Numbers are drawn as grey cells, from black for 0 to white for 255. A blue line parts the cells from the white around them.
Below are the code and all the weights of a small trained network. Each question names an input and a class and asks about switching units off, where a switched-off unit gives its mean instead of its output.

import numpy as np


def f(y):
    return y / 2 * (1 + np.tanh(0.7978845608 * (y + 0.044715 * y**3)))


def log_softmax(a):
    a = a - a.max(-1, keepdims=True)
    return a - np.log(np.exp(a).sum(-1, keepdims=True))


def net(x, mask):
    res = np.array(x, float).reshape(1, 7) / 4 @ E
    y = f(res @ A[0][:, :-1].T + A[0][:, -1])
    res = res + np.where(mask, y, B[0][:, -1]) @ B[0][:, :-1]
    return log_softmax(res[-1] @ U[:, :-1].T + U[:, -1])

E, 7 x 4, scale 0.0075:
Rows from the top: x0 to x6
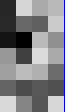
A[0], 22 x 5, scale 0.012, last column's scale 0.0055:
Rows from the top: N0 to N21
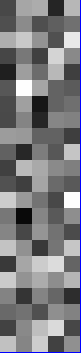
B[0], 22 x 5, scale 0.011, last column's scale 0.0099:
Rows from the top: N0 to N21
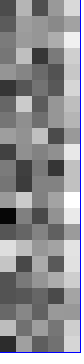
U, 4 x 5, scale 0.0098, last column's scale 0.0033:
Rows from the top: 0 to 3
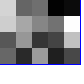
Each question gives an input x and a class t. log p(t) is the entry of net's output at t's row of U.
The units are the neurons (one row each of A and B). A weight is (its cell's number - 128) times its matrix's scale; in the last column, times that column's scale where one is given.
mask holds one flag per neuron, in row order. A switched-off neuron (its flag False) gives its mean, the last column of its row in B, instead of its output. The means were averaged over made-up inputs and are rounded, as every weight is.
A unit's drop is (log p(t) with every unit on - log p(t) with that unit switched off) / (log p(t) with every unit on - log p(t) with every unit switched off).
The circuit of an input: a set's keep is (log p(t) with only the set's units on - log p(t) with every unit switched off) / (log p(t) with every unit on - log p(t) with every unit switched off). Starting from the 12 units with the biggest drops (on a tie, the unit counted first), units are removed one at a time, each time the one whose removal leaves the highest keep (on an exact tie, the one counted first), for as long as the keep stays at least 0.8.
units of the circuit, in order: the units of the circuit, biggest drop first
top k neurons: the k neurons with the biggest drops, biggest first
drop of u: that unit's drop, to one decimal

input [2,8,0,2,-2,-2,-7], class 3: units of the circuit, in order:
[N16, N10]
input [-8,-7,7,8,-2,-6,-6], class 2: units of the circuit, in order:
[N13]
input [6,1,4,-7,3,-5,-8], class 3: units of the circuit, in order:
[N16, N10]
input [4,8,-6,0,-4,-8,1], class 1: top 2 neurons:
[N13, N16]
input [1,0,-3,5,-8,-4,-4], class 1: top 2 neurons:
[N5, N13]
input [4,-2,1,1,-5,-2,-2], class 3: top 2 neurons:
[N15, N12]
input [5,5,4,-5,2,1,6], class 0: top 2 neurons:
[N16, N13]
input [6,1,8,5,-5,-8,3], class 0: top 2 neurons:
[N20, N16]
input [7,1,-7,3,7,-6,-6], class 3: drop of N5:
0.2
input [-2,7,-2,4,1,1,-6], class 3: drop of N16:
-0.1
